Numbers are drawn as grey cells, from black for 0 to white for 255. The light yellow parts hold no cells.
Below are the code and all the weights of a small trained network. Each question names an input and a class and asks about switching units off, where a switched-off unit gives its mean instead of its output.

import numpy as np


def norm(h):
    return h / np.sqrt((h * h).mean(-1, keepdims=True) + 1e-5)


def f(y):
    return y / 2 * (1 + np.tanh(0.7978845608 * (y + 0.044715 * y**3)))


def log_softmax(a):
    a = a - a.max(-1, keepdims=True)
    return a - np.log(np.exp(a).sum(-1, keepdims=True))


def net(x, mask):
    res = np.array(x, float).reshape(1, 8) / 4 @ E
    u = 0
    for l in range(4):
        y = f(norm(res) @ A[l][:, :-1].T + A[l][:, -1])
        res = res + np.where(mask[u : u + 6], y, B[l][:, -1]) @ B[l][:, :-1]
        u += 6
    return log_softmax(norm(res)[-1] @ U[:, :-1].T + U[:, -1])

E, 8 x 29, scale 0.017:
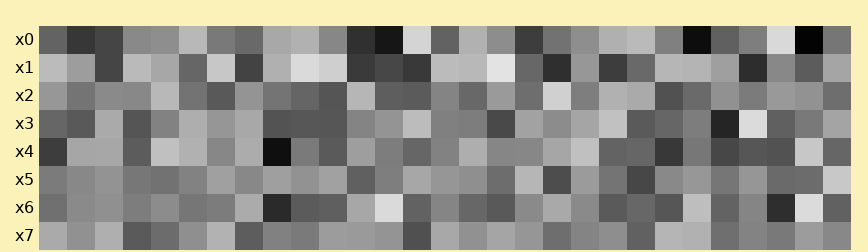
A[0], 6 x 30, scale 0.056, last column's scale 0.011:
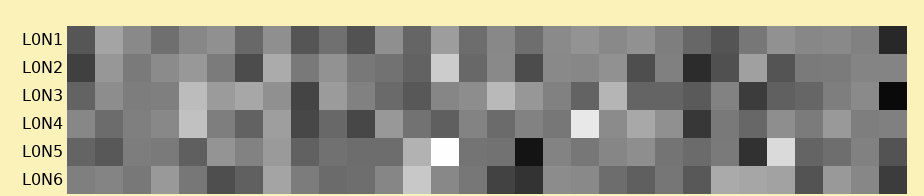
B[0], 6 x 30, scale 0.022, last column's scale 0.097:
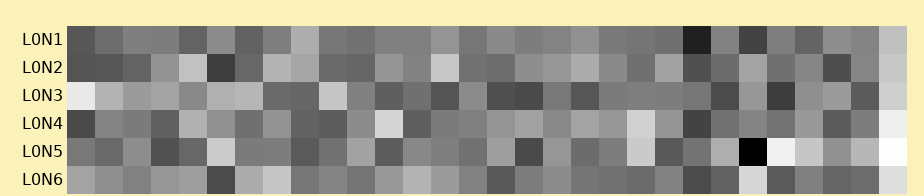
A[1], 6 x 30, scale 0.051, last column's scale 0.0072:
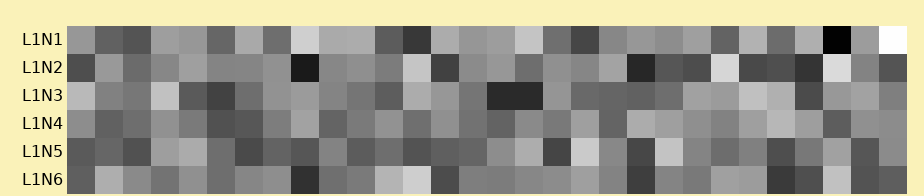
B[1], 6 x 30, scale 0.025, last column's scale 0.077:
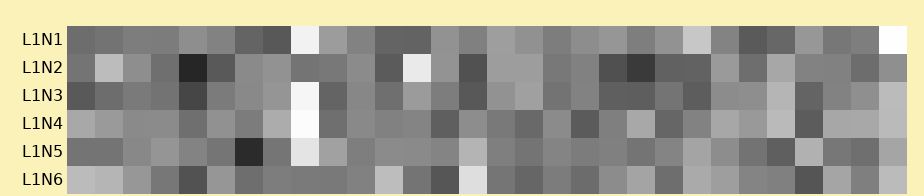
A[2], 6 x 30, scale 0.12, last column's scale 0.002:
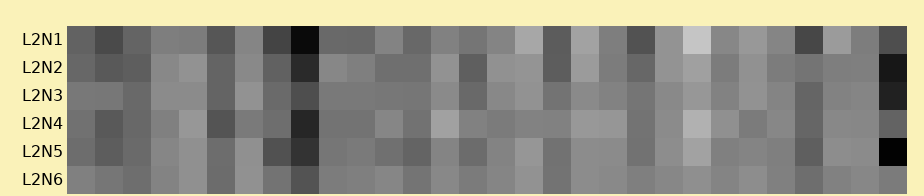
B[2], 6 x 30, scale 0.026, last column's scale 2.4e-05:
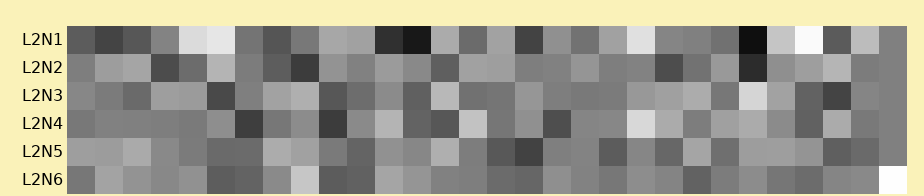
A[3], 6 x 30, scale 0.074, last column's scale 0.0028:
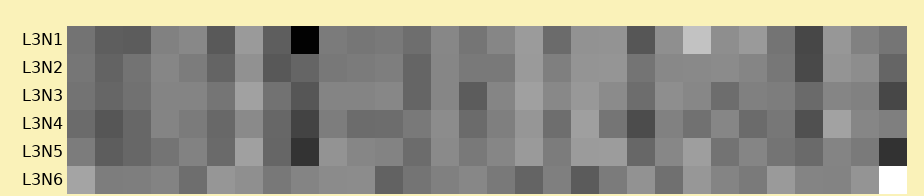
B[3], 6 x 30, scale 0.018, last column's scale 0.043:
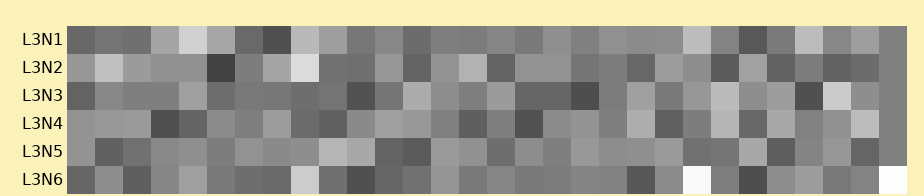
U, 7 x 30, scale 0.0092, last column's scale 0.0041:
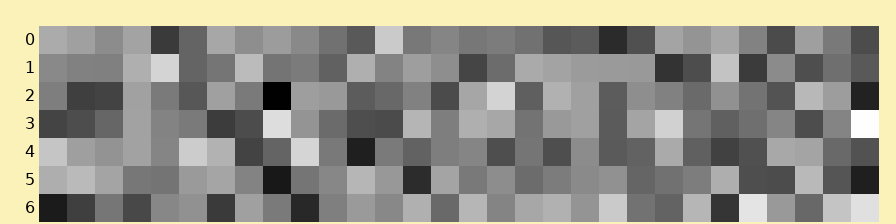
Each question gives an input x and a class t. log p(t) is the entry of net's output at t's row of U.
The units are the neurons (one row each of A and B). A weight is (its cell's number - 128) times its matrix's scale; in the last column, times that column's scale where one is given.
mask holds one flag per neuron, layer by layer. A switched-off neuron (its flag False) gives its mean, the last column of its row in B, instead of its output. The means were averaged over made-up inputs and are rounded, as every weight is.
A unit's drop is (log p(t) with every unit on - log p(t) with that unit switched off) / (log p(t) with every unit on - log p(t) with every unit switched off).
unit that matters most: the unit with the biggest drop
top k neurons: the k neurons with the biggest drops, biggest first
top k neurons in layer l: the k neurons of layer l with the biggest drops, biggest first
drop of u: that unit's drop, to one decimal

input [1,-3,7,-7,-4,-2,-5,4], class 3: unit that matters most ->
L0N5
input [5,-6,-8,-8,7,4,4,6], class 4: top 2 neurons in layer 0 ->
(L0N3; L0N4)
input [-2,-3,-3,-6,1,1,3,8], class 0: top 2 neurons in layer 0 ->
(L0N4; L0N5)
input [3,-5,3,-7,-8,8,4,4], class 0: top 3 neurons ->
(L0N5; L0N4; L0N2)
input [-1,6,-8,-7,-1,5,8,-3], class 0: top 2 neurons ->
(L0N4; L0N2)
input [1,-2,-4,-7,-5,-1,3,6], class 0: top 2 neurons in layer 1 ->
(L1N3; L1N6)
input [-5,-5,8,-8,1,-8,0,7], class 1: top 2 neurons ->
(L0N5; L0N4)
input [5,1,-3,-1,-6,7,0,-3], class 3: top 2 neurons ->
(L0N4; L3N6)
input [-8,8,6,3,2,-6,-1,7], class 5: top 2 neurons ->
(L0N5; L0N2)
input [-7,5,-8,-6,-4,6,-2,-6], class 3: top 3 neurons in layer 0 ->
(L0N1; L0N5; L0N3)
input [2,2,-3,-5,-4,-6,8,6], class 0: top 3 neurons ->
(L0N5; L0N2; L0N4)
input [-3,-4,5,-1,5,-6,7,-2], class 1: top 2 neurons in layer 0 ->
(L0N6; L0N5)
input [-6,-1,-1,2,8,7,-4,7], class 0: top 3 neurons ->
(L0N4; L0N5; L1N2)
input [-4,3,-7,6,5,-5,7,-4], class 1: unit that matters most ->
L0N6
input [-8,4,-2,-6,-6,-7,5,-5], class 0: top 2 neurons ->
(L0N4; L1N3)
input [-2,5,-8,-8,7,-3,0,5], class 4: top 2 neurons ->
(L0N3; L0N6)
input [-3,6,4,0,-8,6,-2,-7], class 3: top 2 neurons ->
(L0N5; L1N1)
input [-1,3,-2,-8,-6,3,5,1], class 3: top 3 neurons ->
(L0N1; L0N5; L1N1)
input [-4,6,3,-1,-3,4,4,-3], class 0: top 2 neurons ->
(L0N4; L0N5)
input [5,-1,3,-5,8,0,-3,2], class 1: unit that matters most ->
L0N3
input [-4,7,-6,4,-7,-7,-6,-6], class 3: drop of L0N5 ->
0.3
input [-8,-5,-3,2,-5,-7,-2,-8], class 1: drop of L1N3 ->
0.1
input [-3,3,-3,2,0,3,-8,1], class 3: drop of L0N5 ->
0.2
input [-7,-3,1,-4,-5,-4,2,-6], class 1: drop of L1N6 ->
0.0
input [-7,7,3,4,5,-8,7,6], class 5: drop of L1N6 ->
0.1
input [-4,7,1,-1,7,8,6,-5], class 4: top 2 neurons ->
(L0N3; L0N4)
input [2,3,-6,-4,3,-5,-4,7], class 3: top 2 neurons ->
(L0N1; L0N5)
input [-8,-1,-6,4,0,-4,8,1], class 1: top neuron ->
(L0N6)
